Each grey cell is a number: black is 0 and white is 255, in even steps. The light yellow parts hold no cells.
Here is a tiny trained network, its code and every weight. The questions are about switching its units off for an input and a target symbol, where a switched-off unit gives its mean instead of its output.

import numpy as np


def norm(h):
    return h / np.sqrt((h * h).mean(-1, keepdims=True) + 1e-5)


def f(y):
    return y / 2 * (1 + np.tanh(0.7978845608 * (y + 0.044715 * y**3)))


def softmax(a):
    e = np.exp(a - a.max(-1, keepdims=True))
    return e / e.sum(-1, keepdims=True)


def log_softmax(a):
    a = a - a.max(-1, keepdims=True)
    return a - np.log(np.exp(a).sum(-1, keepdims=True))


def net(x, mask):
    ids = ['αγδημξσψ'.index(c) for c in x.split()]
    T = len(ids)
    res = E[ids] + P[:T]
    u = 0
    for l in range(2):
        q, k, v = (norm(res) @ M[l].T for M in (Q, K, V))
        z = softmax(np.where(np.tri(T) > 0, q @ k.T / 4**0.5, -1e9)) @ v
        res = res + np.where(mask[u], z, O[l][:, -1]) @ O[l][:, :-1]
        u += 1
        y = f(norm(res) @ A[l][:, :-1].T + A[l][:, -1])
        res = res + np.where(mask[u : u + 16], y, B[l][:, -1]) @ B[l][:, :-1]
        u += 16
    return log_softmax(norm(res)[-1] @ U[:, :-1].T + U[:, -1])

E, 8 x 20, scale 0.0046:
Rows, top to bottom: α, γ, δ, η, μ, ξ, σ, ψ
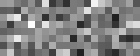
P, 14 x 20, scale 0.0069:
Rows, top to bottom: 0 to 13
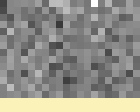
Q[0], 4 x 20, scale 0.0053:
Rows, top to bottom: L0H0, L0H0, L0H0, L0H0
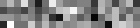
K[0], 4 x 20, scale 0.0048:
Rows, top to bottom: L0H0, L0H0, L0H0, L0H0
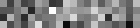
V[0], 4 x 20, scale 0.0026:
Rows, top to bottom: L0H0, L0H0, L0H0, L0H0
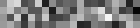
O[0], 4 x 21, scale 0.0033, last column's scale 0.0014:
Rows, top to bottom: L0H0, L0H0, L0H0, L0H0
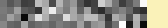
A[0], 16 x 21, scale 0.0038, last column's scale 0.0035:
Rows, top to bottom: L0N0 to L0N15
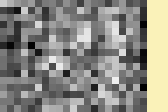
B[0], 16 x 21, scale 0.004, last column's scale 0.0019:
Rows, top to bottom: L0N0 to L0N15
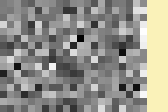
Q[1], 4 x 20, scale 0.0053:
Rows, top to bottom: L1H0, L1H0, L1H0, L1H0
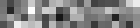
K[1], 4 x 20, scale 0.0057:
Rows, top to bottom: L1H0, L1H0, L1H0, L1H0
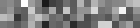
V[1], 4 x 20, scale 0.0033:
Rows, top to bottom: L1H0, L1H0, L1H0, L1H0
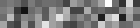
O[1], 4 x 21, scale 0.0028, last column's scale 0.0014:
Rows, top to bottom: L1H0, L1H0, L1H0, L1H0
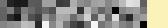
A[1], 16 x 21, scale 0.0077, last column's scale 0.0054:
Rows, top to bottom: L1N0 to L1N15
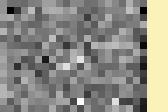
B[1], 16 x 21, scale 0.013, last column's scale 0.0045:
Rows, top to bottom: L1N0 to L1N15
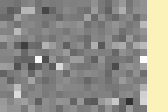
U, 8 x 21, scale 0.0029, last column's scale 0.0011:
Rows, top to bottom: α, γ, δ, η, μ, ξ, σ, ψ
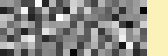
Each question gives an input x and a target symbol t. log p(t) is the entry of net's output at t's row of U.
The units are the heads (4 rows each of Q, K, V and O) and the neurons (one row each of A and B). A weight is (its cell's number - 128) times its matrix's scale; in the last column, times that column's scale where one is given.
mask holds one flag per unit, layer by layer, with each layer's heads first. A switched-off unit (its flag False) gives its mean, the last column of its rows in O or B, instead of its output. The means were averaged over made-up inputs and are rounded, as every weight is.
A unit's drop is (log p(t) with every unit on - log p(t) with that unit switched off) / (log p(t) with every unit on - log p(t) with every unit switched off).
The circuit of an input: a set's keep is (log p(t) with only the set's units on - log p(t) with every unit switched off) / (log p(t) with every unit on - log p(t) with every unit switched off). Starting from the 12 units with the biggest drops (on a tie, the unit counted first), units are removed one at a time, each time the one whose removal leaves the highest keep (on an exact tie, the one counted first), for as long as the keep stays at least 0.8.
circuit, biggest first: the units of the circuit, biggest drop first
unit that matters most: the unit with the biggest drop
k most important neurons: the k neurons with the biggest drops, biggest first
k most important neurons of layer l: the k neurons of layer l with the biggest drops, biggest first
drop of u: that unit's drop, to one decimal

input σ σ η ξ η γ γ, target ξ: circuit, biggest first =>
(L0H0 L1N11)
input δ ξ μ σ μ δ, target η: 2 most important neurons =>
(L0N9 L0N4)
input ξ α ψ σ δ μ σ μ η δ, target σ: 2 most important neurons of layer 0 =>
(L0N9 L0N3)
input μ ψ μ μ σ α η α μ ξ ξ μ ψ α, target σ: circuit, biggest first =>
(L0H0 L1H0 L1N8)
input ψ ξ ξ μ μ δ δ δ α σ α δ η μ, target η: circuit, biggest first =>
(L0H0 L1N14 L0N12)
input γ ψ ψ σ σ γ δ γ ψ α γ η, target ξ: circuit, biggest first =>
(L1N1)
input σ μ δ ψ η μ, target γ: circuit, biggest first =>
(L0H0 L0N7 L0N5)
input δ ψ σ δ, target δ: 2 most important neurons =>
(L0N9 L1N7)
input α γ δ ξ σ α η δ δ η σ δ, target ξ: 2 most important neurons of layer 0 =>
(L0N9 L0N12)
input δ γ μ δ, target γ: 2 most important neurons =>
(L0N9 L1N10)
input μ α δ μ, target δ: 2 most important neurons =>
(L1N9 L0N5)
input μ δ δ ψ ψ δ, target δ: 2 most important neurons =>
(L0N9 L0N7)
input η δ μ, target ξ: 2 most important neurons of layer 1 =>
(L1N11 L1N8)
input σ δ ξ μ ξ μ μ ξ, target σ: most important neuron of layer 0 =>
(L0N15)
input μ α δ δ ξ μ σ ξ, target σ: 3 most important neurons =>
(L0N15 L1N8 L1N14)
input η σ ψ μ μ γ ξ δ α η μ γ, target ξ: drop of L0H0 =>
1.1
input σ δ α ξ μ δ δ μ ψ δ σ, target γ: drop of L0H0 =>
1.1
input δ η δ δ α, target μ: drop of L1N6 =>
0.3
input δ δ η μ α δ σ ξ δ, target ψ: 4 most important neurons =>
(L0N9 L1N2 L0N13 L1N7)
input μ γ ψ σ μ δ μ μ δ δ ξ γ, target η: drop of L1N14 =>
0.3
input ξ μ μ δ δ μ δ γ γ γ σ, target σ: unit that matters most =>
L0H0
